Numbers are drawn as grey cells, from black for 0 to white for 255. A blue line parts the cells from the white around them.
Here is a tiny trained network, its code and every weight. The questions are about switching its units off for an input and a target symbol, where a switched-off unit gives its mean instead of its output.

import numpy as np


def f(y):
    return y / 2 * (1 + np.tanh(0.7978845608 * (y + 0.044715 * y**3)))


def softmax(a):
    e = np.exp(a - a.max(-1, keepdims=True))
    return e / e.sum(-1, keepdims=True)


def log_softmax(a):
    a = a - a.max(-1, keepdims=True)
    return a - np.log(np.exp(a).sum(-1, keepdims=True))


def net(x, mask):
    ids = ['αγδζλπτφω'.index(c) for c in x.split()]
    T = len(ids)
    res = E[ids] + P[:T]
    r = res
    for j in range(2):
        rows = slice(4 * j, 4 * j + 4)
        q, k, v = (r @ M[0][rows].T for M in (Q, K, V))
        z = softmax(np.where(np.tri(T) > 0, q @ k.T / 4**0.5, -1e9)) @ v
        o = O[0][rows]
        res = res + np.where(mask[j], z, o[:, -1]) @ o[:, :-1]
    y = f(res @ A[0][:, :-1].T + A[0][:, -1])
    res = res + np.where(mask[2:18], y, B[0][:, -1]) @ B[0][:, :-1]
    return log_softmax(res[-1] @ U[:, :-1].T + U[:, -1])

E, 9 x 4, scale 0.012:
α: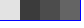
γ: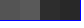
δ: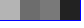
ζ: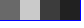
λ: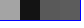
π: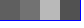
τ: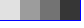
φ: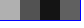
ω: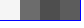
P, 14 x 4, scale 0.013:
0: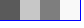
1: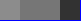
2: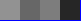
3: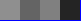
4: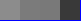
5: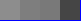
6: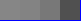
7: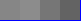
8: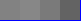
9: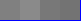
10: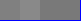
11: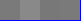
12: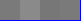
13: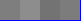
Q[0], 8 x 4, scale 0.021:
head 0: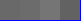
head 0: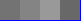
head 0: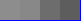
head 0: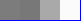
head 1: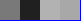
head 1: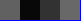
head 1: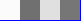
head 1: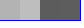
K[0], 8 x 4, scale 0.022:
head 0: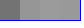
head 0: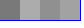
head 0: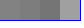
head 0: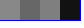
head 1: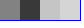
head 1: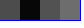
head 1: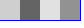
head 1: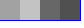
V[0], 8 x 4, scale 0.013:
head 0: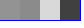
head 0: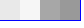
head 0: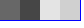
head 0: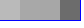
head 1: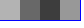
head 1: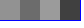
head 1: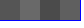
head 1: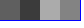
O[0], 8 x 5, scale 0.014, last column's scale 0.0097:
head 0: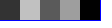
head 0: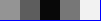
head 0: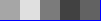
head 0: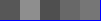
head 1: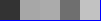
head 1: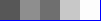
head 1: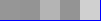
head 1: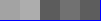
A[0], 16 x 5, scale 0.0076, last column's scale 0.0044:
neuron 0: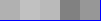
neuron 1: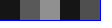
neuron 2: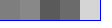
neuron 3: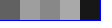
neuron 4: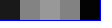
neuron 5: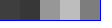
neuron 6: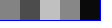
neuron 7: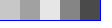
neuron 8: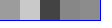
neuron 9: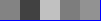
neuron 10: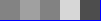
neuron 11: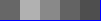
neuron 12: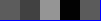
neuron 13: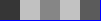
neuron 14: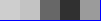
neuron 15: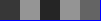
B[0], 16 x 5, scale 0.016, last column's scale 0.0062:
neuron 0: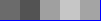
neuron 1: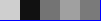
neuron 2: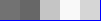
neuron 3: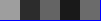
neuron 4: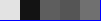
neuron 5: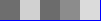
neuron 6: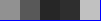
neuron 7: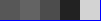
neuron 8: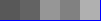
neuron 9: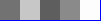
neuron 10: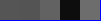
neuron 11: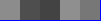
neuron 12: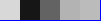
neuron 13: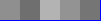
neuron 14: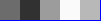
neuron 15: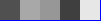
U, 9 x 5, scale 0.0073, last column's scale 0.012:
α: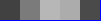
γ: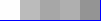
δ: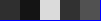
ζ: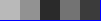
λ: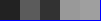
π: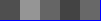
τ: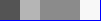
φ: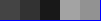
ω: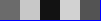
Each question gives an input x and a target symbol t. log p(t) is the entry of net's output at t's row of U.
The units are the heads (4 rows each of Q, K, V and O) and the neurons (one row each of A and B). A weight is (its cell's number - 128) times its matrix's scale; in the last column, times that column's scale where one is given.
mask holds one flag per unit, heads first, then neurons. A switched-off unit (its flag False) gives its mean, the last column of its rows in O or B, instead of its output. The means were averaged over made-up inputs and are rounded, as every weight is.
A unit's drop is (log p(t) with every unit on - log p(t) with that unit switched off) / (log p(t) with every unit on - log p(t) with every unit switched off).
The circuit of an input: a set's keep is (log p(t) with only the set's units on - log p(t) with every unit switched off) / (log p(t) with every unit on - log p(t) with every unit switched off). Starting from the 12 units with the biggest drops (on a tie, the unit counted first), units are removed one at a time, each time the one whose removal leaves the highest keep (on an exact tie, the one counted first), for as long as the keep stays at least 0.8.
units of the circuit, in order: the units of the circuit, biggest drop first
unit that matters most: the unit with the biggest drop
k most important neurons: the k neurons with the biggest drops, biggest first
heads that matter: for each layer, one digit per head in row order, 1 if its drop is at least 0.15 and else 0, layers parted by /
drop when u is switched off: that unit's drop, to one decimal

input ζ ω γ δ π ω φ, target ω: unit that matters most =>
head 0
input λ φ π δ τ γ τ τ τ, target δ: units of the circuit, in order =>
[head 0; neuron 7]
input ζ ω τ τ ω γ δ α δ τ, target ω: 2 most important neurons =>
[neuron 5; neuron 7]
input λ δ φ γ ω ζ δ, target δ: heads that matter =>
10
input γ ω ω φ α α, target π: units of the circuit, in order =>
[head 0; neuron 7; neuron 9; neuron 2]
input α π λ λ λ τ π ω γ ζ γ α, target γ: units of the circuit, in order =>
[neuron 7; neuron 6; head 0]
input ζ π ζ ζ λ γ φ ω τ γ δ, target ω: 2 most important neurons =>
[neuron 5; neuron 9]
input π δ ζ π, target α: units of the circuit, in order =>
[head 0; neuron 14; neuron 6; neuron 0]
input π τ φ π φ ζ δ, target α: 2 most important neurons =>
[neuron 14; neuron 6]
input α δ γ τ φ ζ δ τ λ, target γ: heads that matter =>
00
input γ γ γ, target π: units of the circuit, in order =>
[head 0; neuron 9; neuron 2; neuron 6]
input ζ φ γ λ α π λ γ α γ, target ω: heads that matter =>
11
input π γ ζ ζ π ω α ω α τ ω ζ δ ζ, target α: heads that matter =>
10
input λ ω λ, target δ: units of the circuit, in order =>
[head 0]
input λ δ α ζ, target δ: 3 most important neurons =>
[neuron 7; neuron 5; neuron 0]
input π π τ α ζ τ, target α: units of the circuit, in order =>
[head 0; neuron 14; neuron 0]
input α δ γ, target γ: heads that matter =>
01
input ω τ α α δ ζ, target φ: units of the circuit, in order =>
[head 0; neuron 12]
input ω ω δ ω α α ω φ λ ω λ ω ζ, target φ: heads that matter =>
11
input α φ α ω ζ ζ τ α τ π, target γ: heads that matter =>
00
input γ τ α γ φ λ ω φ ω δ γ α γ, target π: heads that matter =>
11
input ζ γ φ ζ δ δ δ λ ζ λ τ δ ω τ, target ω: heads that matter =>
10
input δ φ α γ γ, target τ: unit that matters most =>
head 1
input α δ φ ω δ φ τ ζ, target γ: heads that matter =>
01
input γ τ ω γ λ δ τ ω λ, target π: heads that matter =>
10
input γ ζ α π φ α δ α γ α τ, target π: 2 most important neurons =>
[neuron 7; neuron 9]
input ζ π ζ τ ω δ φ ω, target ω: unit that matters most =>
neuron 5
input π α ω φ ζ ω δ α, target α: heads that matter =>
10
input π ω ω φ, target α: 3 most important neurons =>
[neuron 14; neuron 6; neuron 7]
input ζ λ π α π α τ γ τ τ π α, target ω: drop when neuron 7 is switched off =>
0.1
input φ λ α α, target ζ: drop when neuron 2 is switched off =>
0.2
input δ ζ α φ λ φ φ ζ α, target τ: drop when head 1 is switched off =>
0.2
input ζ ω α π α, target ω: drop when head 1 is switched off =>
0.1
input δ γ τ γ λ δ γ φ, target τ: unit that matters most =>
head 0
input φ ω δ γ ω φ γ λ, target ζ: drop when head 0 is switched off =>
0.6
